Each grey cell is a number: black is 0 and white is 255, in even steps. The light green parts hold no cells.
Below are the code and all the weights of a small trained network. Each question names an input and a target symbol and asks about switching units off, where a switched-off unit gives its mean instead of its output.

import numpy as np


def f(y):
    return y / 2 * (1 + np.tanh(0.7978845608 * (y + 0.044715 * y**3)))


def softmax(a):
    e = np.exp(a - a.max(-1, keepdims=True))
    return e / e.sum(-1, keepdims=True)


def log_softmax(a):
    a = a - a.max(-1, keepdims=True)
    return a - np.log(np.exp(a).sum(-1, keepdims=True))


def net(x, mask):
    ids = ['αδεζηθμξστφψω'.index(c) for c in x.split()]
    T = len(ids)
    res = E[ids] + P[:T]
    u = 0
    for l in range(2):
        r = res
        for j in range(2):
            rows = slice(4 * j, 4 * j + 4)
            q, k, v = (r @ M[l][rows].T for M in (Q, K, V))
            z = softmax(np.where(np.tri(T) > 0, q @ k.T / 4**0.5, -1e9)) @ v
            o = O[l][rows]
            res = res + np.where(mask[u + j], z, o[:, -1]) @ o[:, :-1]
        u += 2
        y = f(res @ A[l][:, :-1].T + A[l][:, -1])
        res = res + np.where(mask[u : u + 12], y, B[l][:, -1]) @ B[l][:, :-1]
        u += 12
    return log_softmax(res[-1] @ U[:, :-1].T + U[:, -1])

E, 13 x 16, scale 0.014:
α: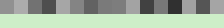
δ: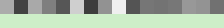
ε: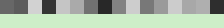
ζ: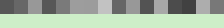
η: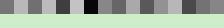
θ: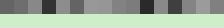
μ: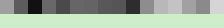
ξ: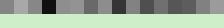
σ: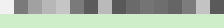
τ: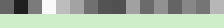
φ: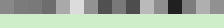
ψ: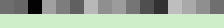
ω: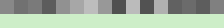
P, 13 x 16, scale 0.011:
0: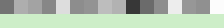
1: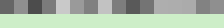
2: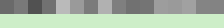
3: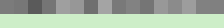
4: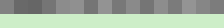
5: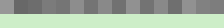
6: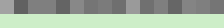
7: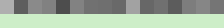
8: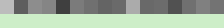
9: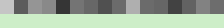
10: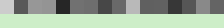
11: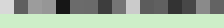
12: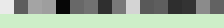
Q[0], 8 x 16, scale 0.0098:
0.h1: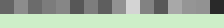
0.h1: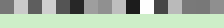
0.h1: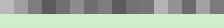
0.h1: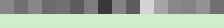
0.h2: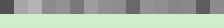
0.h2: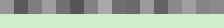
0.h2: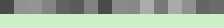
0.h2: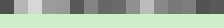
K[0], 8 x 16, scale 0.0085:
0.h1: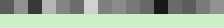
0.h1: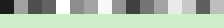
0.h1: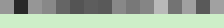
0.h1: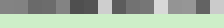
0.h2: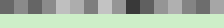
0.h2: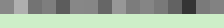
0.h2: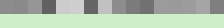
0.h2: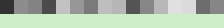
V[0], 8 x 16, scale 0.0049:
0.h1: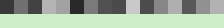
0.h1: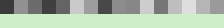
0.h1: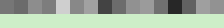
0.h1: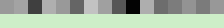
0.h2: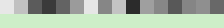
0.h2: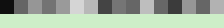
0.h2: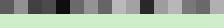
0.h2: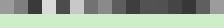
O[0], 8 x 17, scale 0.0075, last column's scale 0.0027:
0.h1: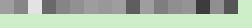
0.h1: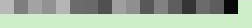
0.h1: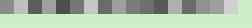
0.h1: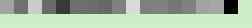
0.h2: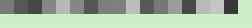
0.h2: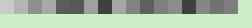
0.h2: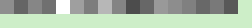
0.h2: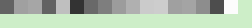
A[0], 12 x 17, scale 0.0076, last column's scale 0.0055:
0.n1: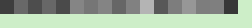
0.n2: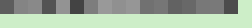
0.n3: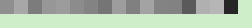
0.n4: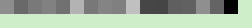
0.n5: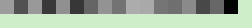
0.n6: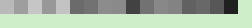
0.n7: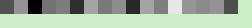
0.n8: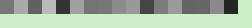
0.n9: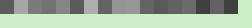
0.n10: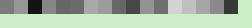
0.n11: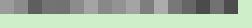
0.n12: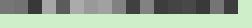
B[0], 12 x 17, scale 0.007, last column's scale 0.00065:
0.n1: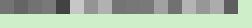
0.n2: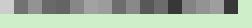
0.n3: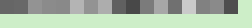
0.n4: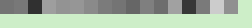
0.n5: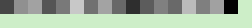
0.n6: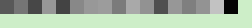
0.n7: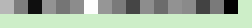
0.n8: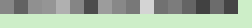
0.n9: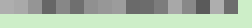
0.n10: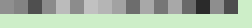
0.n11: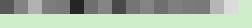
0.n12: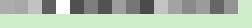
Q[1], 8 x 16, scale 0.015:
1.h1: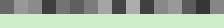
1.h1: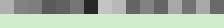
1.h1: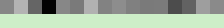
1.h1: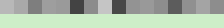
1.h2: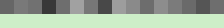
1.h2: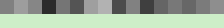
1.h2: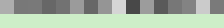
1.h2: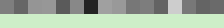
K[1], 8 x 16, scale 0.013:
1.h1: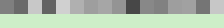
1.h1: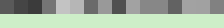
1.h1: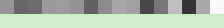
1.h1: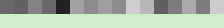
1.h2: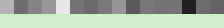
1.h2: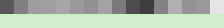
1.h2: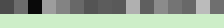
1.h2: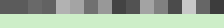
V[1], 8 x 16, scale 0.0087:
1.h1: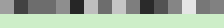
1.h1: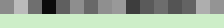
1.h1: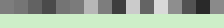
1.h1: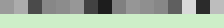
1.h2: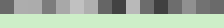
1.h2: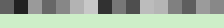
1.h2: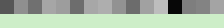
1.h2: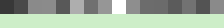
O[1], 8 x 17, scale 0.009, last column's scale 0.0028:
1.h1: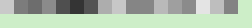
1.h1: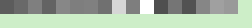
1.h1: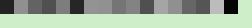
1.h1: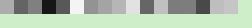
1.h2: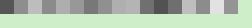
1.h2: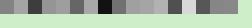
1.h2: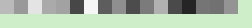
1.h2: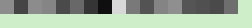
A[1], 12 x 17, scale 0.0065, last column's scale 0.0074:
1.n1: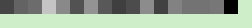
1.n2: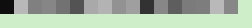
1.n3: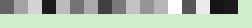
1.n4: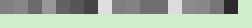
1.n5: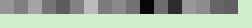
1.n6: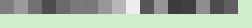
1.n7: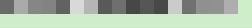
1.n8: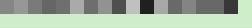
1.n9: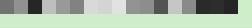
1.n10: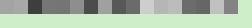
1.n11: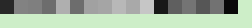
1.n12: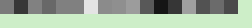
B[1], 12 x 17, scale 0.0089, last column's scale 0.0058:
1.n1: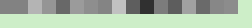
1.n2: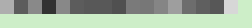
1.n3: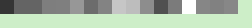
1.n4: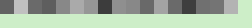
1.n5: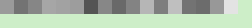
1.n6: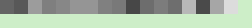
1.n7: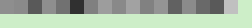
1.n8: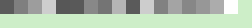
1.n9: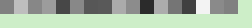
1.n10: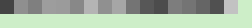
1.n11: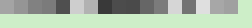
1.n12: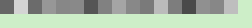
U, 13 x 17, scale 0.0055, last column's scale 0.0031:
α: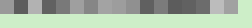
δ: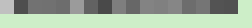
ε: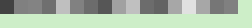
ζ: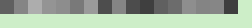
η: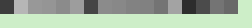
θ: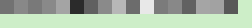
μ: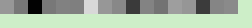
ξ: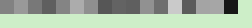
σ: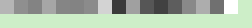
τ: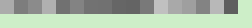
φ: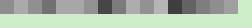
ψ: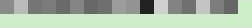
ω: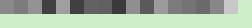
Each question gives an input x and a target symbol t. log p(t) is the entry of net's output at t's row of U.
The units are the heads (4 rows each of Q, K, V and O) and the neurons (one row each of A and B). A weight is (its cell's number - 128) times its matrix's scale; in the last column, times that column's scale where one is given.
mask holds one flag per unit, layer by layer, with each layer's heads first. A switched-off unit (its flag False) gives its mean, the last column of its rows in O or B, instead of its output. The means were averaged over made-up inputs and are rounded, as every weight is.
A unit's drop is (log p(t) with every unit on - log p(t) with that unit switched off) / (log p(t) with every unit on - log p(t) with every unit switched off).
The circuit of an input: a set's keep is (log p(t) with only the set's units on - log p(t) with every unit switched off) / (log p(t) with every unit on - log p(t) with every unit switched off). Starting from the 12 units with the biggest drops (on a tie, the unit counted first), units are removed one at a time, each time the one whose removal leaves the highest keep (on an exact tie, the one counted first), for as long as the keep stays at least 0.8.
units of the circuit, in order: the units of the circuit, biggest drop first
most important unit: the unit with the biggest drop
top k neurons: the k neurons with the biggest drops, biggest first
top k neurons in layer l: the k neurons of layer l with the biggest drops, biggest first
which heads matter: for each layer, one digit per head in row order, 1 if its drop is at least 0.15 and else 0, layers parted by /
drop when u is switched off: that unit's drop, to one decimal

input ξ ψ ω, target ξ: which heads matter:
00 / 10
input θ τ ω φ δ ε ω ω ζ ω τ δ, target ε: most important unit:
0.h1
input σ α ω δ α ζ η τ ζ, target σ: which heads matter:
00 / 11
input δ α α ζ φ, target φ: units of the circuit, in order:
[0.h2; 1.h2; 1.h1]
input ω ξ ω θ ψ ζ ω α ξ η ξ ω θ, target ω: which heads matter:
00 / 10
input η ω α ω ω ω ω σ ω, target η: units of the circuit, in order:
[1.h1; 1.n12; 1.h2]
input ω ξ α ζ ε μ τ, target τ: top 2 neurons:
[1.n8; 1.n5]
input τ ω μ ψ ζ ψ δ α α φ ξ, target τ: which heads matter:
10 / 10
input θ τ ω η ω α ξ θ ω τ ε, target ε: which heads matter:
00 / 00
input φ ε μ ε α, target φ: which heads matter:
00 / 11
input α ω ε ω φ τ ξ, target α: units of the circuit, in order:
[1.h1; 1.h2]
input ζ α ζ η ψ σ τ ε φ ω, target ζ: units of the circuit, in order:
[1.h1; 1.n1]
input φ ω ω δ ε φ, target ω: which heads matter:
10 / 10
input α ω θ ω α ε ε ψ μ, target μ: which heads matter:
10 / 00
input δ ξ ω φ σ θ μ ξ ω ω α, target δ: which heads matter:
00 / 11
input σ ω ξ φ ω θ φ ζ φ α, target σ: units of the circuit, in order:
[1.h2]
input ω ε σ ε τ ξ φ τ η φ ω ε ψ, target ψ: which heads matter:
00 / 00
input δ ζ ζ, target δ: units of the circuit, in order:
[1.h2; 1.h1]
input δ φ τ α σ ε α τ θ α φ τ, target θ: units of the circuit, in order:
[1.h1; 0.h2]
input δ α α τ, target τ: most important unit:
0.h2
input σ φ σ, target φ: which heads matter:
00 / 11
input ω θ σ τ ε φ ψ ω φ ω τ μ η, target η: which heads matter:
11 / 01
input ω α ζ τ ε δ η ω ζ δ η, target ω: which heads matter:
11 / 11
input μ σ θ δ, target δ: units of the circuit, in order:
[0.h1; 1.h2]
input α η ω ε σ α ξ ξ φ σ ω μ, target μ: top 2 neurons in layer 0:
[0.n7; 0.n10]
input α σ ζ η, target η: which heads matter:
00 / 01
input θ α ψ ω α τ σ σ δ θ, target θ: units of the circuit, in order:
[1.h1]
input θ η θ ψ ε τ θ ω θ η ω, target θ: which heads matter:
00 / 10
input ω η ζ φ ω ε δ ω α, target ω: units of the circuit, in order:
[1.h1; 1.n2]
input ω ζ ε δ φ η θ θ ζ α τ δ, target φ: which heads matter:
10 / 11
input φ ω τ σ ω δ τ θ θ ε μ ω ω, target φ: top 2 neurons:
[0.n3; 1.n12]
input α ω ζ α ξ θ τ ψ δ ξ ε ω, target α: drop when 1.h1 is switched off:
0.6
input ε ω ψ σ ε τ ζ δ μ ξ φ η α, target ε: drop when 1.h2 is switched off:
0.8
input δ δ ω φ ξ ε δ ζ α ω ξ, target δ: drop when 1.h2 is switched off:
0.6
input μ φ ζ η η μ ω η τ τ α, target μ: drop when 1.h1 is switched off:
0.1
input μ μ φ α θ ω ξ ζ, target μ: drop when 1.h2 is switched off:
0.7
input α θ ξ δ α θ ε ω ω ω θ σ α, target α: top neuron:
[1.n6]
